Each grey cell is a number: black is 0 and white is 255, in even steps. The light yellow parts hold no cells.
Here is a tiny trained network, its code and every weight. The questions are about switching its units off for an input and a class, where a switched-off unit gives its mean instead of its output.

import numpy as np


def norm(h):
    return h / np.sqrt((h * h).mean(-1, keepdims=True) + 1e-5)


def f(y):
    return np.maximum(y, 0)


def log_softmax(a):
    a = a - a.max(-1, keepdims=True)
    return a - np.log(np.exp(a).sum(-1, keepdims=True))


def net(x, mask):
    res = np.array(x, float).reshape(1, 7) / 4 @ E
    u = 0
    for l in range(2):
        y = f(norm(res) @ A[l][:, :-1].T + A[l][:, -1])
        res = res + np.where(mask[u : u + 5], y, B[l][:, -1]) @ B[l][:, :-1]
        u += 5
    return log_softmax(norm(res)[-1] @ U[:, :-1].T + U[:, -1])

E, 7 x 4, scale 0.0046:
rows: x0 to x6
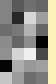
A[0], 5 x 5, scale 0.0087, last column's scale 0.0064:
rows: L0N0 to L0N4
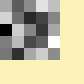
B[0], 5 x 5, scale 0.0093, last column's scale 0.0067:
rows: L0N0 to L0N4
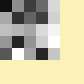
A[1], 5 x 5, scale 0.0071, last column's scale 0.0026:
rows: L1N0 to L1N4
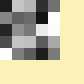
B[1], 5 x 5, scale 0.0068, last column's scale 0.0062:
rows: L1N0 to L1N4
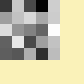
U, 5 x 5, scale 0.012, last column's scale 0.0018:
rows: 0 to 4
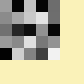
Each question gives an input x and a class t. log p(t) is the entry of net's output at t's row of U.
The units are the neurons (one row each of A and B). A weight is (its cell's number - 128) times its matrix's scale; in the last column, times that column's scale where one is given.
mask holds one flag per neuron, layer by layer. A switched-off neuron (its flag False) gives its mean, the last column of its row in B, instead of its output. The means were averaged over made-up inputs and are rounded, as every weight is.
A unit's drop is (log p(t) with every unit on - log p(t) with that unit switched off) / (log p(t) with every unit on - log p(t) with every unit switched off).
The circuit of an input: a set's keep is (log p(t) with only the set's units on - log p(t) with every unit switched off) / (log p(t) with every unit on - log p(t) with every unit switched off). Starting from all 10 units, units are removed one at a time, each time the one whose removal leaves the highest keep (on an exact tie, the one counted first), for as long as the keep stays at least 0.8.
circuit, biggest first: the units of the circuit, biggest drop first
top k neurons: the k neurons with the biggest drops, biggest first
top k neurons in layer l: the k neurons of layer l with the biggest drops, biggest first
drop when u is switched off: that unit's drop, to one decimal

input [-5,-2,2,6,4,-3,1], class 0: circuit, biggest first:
L1N4, L0N4
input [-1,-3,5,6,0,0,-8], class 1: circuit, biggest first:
L0N2
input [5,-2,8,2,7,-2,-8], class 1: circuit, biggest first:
L0N2, L0N4, L0N1
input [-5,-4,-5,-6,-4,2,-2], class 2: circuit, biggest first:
L0N2, L1N1, L0N3
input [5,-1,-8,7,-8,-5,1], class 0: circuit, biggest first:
L0N1, L1N4
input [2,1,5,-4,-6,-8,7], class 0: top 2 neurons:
L0N1, L1N4
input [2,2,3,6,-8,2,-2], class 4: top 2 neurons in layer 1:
L1N2, L1N1
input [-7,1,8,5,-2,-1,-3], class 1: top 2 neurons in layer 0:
L0N0, L0N2
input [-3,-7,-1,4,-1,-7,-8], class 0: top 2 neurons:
L0N1, L1N4
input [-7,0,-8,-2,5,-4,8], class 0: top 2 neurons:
L0N2, L1N4
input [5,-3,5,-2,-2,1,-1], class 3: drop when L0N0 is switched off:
0.1
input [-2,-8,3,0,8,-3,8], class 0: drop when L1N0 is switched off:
-0.1
